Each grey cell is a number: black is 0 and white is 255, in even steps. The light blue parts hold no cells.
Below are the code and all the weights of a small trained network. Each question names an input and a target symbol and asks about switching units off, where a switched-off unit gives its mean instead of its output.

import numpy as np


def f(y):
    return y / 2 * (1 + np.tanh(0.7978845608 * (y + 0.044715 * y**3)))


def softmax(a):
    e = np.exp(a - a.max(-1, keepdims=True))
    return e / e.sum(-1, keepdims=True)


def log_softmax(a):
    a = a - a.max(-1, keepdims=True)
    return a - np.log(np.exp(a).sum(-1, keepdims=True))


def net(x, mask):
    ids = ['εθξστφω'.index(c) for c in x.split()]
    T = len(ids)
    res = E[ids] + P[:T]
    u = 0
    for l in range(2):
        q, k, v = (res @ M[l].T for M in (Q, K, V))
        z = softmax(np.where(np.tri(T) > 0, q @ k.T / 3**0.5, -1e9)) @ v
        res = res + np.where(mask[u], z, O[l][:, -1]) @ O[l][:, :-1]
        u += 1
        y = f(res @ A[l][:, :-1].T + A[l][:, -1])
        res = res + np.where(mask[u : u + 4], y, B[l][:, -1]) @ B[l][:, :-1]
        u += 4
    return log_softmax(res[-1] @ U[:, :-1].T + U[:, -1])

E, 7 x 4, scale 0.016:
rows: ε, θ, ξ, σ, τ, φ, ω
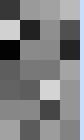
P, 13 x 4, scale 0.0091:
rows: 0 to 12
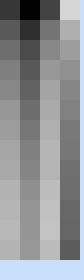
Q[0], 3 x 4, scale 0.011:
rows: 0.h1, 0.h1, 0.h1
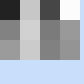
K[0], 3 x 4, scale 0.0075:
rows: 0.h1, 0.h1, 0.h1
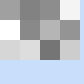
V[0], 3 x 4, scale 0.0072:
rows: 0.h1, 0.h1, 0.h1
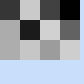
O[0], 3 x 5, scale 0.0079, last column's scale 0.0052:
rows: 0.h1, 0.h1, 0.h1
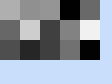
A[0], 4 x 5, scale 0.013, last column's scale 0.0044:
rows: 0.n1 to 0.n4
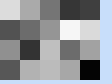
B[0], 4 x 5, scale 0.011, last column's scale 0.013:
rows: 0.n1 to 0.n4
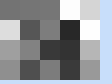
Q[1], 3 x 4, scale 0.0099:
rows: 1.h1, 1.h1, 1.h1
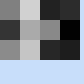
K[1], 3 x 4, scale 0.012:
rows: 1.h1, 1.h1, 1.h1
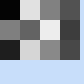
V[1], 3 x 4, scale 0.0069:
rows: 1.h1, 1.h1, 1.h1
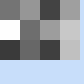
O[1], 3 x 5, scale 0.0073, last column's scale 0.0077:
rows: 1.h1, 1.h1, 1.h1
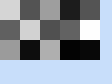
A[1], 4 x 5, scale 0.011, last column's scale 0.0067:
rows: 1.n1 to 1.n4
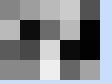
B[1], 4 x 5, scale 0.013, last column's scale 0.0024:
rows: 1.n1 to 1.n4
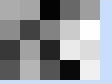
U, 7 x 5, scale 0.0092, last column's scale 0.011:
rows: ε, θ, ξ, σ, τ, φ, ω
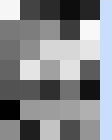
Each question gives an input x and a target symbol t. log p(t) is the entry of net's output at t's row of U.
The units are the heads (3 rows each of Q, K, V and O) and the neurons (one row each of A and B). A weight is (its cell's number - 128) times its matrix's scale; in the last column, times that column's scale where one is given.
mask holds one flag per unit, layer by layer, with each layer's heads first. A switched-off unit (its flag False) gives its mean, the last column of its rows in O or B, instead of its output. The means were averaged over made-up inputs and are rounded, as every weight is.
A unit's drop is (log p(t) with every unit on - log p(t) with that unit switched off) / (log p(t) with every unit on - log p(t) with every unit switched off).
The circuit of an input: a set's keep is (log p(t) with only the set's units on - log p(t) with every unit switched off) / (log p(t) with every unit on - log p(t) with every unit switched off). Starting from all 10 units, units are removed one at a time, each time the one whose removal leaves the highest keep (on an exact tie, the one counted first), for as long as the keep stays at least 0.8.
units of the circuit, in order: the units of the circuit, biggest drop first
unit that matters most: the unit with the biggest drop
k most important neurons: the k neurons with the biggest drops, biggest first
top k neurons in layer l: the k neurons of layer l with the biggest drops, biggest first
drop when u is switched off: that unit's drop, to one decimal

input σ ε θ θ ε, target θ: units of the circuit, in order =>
(0.n2)
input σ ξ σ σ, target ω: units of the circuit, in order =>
(1.h1 0.n2 1.n2)
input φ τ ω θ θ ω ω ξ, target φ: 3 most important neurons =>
(0.n2 1.n3 0.n1)
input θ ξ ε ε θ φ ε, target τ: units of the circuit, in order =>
(1.n3 0.n4 0.n2 1.h1)
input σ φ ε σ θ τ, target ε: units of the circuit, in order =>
(0.h1 0.n2)
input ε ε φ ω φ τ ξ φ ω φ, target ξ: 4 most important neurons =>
(0.n2 0.n1 1.n4 1.n2)
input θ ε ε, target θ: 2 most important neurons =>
(0.n1 0.n3)
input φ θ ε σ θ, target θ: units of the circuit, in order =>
(0.n2 0.h1 0.n1)
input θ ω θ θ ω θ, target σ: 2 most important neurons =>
(0.n2 0.n3)
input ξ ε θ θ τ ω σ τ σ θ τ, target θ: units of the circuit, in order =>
(0.n1 1.n4)
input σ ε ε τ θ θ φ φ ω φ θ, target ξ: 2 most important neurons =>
(0.n2 1.n4)
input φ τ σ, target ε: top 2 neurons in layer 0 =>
(0.n2 0.n4)
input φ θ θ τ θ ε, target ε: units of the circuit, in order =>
(0.n2 0.h1)
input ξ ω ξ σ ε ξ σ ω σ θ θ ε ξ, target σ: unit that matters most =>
0.h1
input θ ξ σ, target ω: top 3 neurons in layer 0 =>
(0.n1 0.n2 0.n3)
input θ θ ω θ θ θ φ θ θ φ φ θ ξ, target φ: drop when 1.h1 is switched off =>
0.1
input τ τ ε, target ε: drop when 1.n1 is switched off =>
0.0
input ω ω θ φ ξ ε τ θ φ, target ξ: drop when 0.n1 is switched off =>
0.5
